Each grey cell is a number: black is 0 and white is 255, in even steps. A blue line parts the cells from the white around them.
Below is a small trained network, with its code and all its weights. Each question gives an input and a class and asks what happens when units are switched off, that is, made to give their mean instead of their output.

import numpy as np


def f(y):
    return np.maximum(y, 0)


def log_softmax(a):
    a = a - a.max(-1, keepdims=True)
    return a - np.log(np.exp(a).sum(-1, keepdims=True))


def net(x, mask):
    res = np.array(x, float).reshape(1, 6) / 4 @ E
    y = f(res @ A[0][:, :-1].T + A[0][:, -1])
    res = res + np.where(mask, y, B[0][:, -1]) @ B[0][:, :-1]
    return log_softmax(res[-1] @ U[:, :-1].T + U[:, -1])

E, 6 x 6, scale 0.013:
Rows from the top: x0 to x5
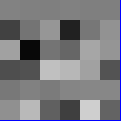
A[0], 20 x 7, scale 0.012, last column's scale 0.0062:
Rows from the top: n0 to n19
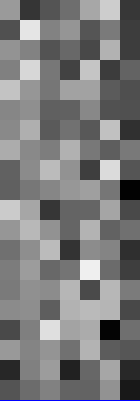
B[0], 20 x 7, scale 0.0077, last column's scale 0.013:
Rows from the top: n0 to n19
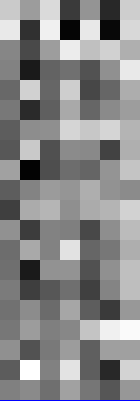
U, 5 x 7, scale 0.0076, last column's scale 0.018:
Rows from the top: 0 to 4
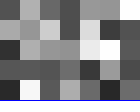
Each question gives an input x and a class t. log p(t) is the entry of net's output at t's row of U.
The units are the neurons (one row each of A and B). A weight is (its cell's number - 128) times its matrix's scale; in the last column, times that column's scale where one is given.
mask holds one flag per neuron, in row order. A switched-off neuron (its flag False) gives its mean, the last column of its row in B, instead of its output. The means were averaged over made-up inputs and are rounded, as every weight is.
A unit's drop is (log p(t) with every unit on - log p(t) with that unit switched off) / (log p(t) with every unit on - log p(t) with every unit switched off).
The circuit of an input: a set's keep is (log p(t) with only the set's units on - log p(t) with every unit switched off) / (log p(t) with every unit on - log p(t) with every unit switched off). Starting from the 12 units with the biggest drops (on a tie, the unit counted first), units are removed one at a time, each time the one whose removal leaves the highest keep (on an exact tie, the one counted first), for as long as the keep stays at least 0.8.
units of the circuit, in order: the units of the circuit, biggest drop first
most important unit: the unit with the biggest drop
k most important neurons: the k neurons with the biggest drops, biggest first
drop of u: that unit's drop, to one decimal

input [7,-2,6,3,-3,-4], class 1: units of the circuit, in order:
(n0)
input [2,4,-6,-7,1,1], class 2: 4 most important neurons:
(n6, n10, n2, n0)
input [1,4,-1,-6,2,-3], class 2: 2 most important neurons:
(n2, n6)
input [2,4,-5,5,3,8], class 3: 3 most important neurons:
(n3, n13, n11)
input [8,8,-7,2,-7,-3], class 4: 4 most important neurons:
(n18, n12, n0, n19)
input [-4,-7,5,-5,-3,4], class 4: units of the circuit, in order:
(n4, n15)
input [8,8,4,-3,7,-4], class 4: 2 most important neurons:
(n18, n1)
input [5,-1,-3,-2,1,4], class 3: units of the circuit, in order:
(n3, n11)
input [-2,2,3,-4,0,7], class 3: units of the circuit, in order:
(n3, n13)
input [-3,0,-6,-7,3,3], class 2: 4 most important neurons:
(n6, n10, n0, n2)
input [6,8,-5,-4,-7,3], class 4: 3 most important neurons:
(n18, n12, n16)
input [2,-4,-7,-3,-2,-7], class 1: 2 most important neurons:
(n1, n3)
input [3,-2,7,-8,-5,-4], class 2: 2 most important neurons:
(n1, n2)
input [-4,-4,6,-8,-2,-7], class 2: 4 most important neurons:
(n2, n10, n1, n6)
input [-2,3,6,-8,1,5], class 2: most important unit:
n10
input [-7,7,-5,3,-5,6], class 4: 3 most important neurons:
(n18, n12, n8)
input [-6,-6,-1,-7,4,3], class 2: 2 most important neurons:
(n10, n6)
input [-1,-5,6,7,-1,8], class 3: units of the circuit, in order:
(n13, n1)
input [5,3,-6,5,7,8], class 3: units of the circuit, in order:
(n3, n13)
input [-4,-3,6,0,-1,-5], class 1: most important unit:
n0
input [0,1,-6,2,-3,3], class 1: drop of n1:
1.4
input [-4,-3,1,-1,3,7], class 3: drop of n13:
0.1
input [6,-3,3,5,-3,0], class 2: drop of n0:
0.2
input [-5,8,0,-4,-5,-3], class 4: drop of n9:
0.0
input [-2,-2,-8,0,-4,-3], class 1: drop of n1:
1.1
